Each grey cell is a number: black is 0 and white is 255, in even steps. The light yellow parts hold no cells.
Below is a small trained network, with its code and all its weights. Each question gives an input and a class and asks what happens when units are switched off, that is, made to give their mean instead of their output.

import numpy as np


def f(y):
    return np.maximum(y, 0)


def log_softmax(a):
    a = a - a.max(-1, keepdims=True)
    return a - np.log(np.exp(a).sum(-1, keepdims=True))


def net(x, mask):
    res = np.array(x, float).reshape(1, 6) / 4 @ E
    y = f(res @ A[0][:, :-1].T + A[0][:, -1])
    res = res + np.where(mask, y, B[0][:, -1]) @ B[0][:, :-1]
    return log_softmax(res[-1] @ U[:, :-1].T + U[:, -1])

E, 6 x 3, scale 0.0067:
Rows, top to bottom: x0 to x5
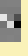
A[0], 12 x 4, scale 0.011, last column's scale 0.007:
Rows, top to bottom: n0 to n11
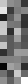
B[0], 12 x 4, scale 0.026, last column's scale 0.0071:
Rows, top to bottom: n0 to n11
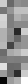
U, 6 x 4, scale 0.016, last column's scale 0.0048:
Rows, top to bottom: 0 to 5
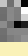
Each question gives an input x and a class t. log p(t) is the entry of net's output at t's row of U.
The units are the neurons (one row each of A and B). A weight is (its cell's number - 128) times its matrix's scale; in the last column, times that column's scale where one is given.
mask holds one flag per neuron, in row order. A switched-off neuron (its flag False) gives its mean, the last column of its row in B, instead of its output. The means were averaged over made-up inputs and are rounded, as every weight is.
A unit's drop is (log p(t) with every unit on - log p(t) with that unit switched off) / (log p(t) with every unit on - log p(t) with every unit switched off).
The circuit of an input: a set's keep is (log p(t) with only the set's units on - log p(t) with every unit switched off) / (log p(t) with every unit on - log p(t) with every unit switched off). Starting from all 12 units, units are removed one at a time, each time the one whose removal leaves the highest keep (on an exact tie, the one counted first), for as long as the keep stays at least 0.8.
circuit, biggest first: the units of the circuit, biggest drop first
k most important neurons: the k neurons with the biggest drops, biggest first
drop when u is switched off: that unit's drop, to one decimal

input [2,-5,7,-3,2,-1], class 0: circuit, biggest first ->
(n6)
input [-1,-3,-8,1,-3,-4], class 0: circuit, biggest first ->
(n9, n2)
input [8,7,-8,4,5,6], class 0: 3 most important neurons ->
(n9, n2, n11)
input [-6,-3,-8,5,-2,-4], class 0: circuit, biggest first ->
(n9, n2)
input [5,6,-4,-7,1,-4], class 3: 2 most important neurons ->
(n10, n4)
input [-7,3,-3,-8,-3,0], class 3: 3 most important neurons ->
(n10, n4, n5)
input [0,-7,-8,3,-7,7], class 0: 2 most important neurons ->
(n9, n2)
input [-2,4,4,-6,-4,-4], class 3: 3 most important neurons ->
(n4, n10, n7)
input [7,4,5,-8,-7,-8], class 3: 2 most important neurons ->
(n4, n10)
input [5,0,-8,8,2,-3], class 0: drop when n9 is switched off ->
0.4
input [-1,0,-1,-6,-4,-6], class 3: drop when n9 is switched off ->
-0.1
